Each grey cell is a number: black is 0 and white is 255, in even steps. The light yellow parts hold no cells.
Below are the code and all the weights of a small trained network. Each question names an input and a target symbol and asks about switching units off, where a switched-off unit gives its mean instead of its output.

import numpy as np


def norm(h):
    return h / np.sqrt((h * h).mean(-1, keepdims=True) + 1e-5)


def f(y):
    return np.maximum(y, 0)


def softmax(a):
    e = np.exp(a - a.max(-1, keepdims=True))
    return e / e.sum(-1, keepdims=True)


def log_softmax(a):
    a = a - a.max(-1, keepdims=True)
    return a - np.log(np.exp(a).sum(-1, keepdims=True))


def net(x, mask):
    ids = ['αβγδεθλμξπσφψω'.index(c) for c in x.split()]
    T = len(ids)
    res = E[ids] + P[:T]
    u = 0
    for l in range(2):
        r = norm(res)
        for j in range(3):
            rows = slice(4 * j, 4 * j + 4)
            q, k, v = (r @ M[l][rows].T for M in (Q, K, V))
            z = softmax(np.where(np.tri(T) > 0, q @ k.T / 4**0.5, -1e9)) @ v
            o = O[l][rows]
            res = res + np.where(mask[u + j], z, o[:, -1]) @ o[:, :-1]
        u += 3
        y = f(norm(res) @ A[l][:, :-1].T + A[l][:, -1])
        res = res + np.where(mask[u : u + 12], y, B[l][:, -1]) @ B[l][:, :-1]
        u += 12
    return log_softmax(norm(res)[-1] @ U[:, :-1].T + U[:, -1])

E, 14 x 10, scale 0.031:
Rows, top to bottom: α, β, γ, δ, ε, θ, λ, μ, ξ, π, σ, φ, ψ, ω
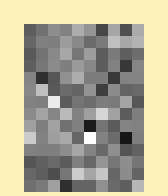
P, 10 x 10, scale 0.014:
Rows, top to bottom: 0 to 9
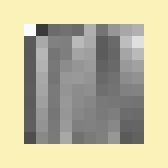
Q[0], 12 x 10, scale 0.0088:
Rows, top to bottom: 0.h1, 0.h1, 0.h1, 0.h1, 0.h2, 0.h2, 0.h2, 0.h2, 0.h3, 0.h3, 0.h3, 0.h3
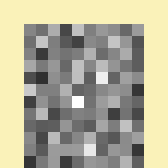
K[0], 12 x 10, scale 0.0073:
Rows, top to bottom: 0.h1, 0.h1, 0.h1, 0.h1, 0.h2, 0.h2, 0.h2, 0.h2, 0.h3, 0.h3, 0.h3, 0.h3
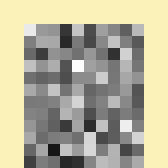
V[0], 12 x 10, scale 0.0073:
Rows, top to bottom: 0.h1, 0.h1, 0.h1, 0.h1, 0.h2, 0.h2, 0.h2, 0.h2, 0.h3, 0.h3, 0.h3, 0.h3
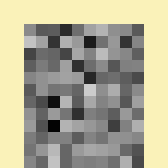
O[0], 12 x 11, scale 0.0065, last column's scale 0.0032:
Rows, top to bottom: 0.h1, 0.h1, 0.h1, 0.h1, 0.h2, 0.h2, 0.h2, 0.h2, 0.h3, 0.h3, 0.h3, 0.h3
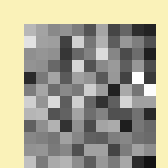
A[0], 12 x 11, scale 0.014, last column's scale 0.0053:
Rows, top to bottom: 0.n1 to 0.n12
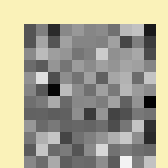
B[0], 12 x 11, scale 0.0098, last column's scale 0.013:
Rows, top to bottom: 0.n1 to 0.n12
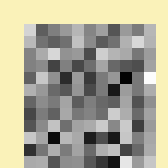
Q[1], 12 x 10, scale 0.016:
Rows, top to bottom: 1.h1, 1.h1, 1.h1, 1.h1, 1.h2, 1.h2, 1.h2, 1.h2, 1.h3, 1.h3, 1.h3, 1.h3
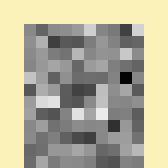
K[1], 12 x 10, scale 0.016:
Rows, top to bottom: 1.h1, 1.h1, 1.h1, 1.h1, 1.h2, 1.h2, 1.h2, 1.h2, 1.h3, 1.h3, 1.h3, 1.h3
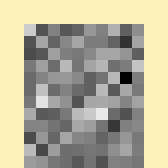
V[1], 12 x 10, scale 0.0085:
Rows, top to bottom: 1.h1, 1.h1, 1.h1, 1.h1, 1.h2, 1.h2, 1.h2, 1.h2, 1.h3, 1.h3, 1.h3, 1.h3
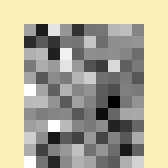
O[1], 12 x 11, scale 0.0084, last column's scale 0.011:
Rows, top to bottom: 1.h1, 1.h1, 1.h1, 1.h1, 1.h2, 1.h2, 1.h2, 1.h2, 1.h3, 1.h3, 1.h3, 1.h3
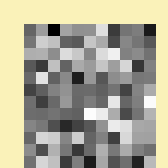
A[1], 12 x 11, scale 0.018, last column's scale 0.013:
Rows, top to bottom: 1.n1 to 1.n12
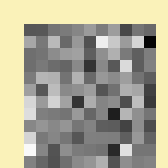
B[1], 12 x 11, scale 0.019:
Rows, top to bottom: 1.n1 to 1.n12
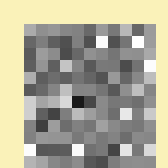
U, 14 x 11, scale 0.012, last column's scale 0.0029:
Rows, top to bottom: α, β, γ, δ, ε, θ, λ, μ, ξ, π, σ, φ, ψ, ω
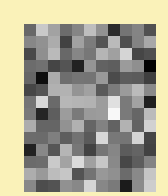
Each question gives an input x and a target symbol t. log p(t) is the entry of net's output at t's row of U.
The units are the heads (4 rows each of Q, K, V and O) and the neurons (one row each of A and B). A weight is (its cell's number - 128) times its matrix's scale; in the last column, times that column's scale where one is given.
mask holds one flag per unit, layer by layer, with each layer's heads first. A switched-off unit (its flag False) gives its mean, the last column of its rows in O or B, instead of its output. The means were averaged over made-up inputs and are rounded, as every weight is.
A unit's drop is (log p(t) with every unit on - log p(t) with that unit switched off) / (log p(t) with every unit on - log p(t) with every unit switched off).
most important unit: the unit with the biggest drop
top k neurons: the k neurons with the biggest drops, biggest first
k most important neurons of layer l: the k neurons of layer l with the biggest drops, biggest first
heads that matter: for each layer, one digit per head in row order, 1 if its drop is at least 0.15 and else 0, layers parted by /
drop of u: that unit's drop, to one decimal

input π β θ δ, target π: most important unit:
1.h3
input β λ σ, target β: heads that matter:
000 / 001
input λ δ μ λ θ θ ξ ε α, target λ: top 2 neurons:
[0.n5, 1.n11]
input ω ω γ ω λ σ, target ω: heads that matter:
010 / 100
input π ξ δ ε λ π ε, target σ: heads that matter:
001 / 000
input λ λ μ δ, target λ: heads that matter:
001 / 100
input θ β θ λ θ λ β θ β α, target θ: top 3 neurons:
[0.n5, 1.n6, 1.n11]
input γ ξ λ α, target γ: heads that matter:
011 / 010
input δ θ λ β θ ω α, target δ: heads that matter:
000 / 100
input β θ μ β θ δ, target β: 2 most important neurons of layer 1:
[1.n11, 1.n4]
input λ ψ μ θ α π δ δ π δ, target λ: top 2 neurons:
[0.n5, 1.n11]
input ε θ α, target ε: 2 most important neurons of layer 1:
[1.n9, 1.n11]
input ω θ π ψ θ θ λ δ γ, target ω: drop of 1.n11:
0.3
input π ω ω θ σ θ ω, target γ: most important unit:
0.h2
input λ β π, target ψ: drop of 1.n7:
0.2
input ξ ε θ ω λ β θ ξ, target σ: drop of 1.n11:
0.1
